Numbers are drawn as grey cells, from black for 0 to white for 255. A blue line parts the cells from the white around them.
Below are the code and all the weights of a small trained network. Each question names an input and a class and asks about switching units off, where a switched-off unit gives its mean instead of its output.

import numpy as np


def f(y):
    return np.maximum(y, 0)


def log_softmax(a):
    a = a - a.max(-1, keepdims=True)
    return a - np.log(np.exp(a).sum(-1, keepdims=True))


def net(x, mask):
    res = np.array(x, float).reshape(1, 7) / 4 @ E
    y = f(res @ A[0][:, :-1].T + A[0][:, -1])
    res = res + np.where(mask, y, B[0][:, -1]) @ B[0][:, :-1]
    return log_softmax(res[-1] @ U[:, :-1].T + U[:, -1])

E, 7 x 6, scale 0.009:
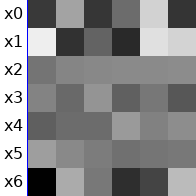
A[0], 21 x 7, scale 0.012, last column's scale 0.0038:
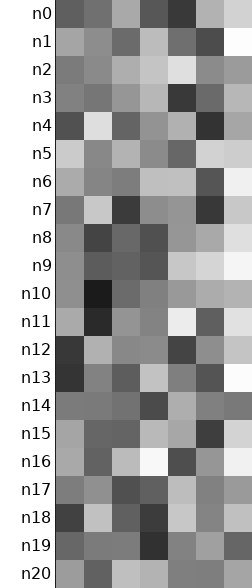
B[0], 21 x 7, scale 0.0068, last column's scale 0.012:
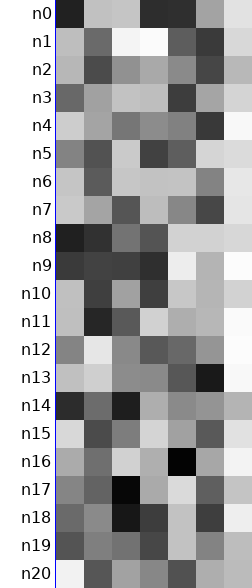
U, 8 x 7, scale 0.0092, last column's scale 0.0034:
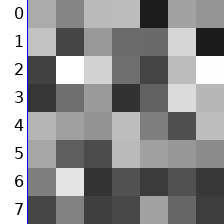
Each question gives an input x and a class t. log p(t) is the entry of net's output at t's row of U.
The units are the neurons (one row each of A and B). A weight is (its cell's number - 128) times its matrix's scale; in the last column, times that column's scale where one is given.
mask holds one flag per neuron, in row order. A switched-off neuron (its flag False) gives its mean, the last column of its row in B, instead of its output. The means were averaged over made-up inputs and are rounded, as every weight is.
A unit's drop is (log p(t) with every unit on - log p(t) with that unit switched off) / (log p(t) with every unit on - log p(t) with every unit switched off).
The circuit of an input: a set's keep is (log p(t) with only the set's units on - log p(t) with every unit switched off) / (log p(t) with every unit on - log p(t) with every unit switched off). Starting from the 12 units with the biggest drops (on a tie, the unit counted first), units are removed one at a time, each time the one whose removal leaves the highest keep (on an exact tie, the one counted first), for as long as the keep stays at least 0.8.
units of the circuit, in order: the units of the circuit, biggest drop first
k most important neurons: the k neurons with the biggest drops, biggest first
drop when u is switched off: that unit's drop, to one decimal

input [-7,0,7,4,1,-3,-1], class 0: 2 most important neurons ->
(n16 n9)
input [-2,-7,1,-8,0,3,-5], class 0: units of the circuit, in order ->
(n16)
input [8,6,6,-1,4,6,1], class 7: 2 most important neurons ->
(n18 n9)
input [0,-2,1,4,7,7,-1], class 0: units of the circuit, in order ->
(n18 n9)
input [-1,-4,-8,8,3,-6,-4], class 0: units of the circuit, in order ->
(n16 n18)
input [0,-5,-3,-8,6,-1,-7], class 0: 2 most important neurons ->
(n16 n18)
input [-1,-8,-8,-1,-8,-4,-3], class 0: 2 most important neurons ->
(n16 n3)
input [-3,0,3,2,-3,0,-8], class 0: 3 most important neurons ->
(n16 n9 n1)
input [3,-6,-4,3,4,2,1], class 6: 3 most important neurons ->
(n6 n11 n12)
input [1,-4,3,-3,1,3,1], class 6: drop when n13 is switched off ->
0.1
